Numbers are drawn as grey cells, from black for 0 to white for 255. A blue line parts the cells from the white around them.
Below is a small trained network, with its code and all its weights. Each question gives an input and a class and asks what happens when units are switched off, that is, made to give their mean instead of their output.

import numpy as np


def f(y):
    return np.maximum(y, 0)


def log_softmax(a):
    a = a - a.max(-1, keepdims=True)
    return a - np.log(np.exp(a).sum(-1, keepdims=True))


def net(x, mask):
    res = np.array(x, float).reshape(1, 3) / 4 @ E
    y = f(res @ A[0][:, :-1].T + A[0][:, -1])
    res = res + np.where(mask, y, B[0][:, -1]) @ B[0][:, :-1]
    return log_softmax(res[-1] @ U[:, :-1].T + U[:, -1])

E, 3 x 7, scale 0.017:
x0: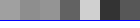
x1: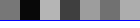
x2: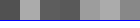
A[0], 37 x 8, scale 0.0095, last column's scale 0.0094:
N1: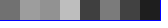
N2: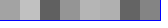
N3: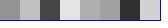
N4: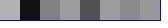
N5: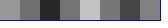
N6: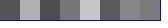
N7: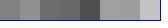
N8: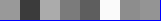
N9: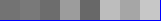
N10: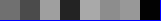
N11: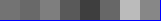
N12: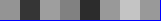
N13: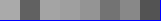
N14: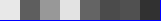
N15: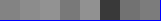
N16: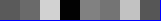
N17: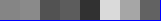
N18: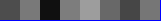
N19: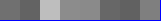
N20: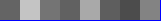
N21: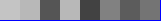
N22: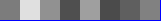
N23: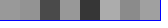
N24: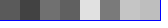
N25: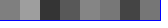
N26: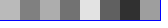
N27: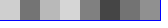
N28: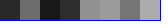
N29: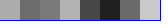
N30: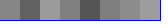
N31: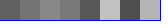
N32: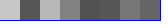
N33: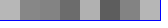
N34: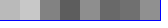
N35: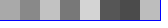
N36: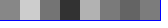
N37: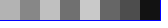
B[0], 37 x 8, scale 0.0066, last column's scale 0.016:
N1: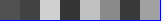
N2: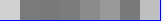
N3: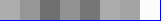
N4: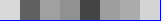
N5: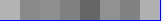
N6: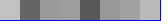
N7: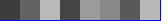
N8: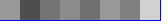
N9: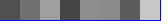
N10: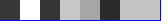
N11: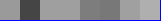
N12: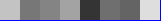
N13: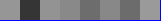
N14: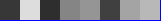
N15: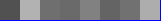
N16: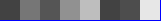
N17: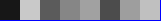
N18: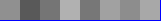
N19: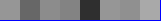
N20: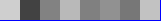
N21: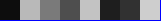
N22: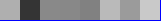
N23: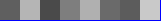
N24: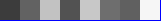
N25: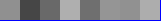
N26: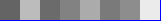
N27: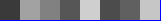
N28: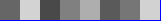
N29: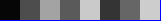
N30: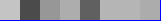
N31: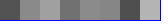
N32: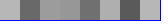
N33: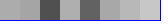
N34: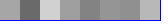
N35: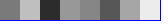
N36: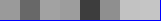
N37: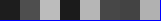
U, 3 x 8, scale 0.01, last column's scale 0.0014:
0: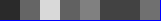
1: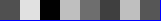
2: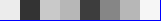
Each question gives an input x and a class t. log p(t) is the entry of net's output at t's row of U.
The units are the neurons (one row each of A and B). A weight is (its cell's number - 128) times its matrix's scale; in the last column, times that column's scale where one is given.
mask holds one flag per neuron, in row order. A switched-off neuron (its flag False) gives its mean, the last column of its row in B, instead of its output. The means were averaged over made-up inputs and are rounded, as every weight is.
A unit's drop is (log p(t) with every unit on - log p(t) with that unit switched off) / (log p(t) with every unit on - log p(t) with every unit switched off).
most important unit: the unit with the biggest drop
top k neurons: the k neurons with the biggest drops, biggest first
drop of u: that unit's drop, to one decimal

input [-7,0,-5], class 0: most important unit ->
N17
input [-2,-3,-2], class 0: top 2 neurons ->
[N35 N10]
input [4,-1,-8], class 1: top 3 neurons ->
[N14 N35 N24]
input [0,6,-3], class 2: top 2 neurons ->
[N4 N21]
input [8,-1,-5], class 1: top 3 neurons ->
[N35 N14 N33]
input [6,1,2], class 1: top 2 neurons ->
[N35 N26]
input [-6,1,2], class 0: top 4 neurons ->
[N35 N10 N7 N9]
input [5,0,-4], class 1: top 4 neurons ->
[N35 N14 N33 N24]
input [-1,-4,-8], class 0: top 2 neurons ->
[N29 N1]
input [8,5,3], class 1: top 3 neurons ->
[N35 N10 N33]
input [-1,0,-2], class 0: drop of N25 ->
0.2
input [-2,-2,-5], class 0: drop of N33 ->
0.0
